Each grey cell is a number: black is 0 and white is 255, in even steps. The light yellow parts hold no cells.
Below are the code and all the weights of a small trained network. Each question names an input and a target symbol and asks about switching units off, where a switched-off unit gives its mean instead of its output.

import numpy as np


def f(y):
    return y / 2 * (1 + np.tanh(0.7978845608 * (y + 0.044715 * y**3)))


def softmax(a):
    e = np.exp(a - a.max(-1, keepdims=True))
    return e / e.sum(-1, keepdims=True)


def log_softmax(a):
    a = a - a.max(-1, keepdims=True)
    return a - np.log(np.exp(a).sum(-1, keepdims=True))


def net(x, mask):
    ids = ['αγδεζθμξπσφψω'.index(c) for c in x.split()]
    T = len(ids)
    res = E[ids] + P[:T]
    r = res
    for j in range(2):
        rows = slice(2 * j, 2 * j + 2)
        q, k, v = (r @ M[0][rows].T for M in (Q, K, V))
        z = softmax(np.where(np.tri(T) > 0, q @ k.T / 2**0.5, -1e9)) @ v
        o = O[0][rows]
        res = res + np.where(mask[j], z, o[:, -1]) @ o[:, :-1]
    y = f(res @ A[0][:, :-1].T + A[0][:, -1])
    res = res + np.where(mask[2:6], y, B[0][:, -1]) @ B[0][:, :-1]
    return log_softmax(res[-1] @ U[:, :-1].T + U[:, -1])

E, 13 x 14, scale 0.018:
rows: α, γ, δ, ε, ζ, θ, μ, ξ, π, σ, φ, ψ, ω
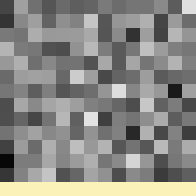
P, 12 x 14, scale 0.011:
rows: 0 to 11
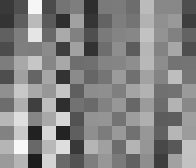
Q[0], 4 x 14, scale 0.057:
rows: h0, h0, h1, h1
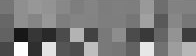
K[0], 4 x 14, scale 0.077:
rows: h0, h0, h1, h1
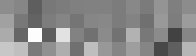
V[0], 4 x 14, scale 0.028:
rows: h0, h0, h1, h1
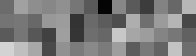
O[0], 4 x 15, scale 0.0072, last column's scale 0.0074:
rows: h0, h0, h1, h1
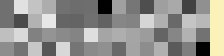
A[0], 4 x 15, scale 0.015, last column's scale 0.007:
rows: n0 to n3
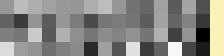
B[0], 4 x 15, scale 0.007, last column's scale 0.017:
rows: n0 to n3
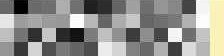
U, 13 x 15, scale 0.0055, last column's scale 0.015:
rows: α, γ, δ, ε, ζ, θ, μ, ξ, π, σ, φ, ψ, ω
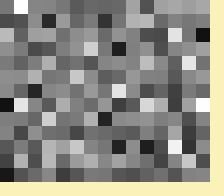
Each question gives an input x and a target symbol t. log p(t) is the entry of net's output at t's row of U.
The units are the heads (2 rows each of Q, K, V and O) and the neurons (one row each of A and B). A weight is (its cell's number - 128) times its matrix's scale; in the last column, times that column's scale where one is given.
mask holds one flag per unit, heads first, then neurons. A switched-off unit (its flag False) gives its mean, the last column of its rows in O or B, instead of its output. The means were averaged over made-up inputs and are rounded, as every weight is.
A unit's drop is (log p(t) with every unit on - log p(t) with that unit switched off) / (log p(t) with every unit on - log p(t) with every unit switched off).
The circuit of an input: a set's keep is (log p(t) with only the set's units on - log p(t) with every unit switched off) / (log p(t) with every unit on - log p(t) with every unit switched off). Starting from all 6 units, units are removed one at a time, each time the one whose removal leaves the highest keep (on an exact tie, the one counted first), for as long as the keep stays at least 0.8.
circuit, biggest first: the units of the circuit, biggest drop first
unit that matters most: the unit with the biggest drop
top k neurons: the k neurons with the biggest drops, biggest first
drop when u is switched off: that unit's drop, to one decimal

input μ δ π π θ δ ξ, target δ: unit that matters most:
h1
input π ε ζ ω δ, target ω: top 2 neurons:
n1, n3
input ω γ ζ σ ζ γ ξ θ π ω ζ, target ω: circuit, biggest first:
h1, n1
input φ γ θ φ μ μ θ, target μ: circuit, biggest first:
h0, n3
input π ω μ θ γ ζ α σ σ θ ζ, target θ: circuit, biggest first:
h1, n1, n2
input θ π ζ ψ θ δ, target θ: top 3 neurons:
n1, n2, n3
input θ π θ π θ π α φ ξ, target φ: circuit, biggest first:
h1, h0
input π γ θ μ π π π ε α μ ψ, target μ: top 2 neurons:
n3, n0
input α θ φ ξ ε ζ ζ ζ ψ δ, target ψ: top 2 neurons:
n0, n3
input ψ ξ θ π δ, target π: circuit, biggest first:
h1, h0, n0
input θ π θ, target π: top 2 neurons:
n0, n3
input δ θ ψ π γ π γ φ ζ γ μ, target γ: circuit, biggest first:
n0, h1
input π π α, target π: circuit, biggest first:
h1, n0, h0
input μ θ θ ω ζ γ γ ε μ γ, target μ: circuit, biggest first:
h0, n3
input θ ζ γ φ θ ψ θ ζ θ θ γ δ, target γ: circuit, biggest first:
h1, n0
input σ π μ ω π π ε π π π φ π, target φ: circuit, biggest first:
h1, n1
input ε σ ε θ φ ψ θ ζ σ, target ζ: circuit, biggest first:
h0
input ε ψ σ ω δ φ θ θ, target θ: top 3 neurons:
n1, n2, n0
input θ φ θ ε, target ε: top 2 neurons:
n3, n0
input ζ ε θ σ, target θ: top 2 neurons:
n1, n2
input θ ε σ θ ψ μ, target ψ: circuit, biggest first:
h1
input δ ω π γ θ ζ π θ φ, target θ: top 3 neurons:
n1, n2, n0
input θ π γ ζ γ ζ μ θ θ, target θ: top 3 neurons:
n3, n1, n2
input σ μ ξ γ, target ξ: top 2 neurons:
n1, n0
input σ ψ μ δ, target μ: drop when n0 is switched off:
0.1
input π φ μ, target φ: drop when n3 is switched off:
0.2
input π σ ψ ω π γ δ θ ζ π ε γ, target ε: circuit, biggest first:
h0
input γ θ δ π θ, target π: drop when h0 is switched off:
0.3
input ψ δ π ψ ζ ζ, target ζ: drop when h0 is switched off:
0.2
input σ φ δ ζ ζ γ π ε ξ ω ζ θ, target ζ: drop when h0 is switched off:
1.2
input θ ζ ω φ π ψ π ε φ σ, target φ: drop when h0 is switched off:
0.2
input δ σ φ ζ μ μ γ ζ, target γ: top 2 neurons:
n0, n2
